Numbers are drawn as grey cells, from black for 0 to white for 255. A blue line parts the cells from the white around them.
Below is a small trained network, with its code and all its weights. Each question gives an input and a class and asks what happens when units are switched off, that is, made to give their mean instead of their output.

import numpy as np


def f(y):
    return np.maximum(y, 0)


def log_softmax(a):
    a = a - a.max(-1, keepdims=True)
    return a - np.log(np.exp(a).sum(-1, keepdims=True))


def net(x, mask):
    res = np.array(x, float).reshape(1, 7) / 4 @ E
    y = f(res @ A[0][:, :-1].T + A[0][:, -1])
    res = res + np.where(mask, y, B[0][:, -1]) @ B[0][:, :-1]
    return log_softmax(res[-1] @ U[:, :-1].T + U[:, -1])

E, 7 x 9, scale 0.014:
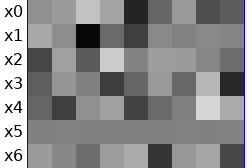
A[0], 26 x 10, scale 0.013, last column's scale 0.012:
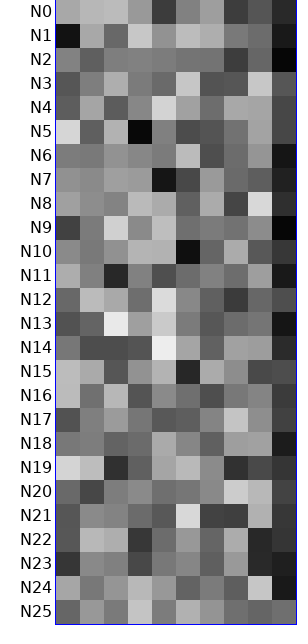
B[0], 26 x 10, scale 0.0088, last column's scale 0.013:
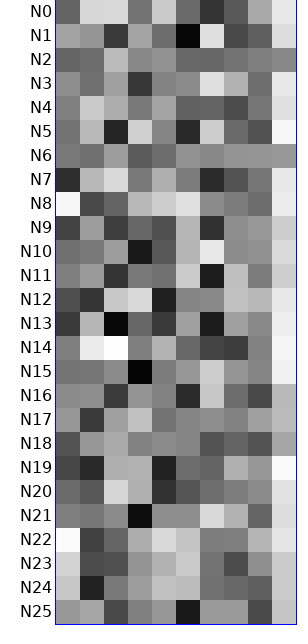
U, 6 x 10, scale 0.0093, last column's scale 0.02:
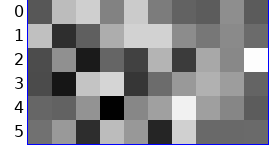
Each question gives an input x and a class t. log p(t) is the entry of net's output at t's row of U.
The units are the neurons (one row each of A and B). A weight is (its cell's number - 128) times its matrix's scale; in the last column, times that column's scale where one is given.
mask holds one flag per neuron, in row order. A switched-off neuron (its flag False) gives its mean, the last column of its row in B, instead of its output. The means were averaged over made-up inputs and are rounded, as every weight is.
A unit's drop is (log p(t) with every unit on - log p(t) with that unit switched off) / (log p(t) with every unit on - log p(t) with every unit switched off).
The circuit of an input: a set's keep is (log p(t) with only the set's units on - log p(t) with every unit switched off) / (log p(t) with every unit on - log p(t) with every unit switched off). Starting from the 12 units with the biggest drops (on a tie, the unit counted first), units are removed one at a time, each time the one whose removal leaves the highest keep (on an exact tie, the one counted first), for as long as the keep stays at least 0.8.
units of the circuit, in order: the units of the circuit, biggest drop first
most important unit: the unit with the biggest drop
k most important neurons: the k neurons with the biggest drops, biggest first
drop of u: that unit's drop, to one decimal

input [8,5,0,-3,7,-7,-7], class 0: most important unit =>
N7
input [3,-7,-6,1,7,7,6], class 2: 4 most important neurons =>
(N13; N9; N12; N19)
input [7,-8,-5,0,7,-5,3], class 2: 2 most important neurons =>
(N13; N9)
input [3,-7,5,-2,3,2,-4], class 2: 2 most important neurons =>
(N13; N9)
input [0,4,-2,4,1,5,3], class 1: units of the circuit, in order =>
(N13; N22)
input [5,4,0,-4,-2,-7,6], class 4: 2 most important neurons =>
(N15; N14)
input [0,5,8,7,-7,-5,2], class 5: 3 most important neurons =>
(N1; N25; N8)
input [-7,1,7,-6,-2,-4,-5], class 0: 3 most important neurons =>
(N14; N4; N5)
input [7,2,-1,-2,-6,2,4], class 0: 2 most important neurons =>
(N0; N7)
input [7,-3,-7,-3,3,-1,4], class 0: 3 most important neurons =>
(N7; N0; N1)
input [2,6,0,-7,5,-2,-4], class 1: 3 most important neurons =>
(N8; N13; N24)
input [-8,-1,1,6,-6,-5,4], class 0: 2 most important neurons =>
(N14; N4)
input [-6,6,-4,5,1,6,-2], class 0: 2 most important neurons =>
(N14; N13)
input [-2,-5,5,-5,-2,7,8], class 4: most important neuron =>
(N10)
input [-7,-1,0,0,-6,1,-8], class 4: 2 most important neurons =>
(N21; N3)
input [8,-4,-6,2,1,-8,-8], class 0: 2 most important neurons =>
(N0; N7)
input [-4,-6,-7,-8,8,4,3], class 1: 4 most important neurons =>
(N8; N24; N19; N12)
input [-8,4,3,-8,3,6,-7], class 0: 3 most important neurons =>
(N14; N4; N22)
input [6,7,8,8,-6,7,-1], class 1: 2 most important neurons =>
(N22; N23)
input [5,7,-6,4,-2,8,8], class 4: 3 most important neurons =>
(N15; N13; N9)
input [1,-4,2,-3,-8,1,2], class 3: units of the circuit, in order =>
(N12)
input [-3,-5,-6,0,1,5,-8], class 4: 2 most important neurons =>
(N3; N21)
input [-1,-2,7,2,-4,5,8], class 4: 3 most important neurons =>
(N15; N10; N5)
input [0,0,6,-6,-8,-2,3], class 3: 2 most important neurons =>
(N19; N12)
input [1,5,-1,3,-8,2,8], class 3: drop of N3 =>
0.1
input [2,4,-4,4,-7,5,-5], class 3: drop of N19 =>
1.0
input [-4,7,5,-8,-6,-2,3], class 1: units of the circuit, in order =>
(N8)
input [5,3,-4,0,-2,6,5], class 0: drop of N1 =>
0.1
